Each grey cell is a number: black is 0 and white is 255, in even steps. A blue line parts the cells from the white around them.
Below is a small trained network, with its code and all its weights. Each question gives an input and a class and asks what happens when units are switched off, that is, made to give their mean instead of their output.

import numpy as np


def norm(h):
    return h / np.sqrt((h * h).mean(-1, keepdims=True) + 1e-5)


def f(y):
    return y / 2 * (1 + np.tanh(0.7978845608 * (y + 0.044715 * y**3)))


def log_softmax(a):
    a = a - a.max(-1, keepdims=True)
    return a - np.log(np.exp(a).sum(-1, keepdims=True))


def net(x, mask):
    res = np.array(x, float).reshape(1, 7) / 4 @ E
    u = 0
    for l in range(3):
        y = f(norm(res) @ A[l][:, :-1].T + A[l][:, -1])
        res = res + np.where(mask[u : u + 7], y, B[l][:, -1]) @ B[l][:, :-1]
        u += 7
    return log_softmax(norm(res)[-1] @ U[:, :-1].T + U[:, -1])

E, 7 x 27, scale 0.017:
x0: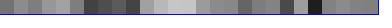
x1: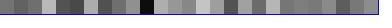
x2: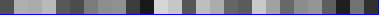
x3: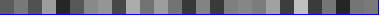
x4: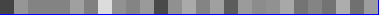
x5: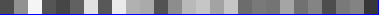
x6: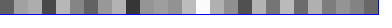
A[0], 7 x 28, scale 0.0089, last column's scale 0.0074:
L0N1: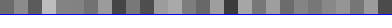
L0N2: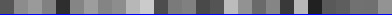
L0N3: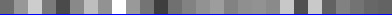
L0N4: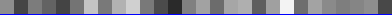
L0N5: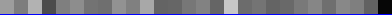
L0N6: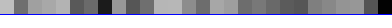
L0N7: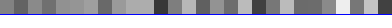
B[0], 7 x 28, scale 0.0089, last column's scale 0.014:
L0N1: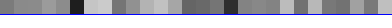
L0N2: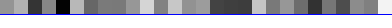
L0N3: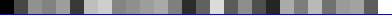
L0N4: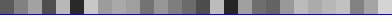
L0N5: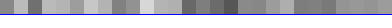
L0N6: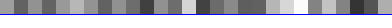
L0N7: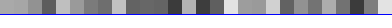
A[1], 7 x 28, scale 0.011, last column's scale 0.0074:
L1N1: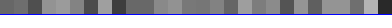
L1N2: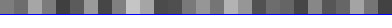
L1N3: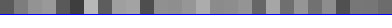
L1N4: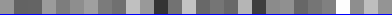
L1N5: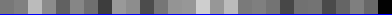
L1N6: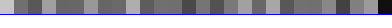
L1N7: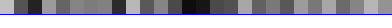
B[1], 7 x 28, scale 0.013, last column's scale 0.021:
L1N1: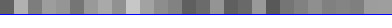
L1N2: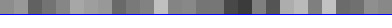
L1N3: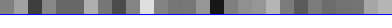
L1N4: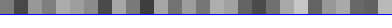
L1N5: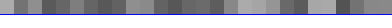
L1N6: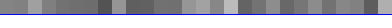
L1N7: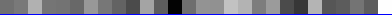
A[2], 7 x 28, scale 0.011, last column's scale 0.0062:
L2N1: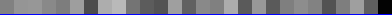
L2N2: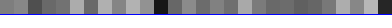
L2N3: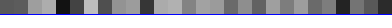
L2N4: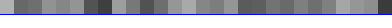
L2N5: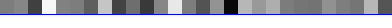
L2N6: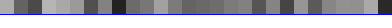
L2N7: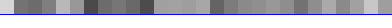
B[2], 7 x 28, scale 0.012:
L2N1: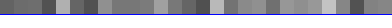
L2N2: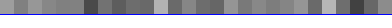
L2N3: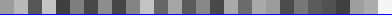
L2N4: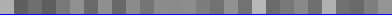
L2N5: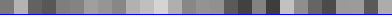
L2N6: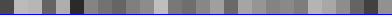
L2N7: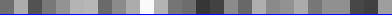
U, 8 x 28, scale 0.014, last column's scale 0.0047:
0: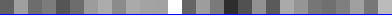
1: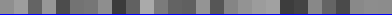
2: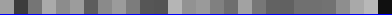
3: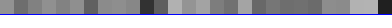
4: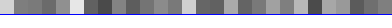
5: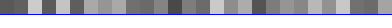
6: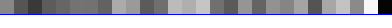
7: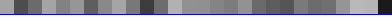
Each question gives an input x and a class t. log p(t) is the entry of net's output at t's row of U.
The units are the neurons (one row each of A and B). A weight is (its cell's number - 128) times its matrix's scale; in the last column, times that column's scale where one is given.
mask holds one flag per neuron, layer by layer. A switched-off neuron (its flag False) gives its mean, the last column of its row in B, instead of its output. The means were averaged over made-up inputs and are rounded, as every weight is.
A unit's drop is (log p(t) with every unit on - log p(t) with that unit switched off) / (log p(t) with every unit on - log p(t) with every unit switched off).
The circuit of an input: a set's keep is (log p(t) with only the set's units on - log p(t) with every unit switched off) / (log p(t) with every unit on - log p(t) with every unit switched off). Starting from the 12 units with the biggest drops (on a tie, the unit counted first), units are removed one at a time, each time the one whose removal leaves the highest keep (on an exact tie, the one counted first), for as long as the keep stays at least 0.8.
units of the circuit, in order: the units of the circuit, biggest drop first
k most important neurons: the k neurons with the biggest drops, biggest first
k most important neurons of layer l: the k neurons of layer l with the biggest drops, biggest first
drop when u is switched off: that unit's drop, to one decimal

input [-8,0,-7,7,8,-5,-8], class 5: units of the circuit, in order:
[L1N4]
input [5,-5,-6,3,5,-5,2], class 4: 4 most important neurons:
[L0N3; L0N7; L2N2; L0N4]
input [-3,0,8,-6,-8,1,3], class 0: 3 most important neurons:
[L1N7; L0N3; L0N6]
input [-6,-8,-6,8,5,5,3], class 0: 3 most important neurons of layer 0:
[L0N2; L0N5; L0N6]
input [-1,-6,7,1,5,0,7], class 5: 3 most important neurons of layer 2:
[L2N3; L2N1; L2N5]
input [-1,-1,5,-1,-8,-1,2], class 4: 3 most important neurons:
[L0N6; L0N3; L1N7]
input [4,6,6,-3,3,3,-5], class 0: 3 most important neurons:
[L1N7; L2N5; L0N1]
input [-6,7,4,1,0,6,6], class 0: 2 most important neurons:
[L0N3; L1N7]
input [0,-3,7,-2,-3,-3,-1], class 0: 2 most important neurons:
[L1N7; L2N5]
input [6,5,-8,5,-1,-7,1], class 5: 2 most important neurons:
[L1N4; L2N3]
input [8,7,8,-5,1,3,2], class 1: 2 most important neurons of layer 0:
[L0N4; L0N2]
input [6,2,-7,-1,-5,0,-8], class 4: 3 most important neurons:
[L1N4; L0N3; L0N2]
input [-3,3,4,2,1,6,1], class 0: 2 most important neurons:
[L0N3; L1N7]
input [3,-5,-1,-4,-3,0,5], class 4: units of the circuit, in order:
[L0N3]
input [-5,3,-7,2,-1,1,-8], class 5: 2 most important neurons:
[L1N7; L0N4]
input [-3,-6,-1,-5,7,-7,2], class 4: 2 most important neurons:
[L0N3; L1N7]
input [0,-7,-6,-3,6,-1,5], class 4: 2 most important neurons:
[L1N7; L0N7]
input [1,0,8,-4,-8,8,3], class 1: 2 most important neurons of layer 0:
[L0N4; L0N1]
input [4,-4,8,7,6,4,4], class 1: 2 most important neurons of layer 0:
[L0N1; L0N4]
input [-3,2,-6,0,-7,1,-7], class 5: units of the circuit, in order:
[L0N4]
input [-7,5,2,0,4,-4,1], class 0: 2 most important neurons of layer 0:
[L0N1; L0N7]
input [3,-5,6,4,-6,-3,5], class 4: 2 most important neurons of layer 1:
[L1N7; L1N3]
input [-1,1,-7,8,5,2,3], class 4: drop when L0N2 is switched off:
0.7
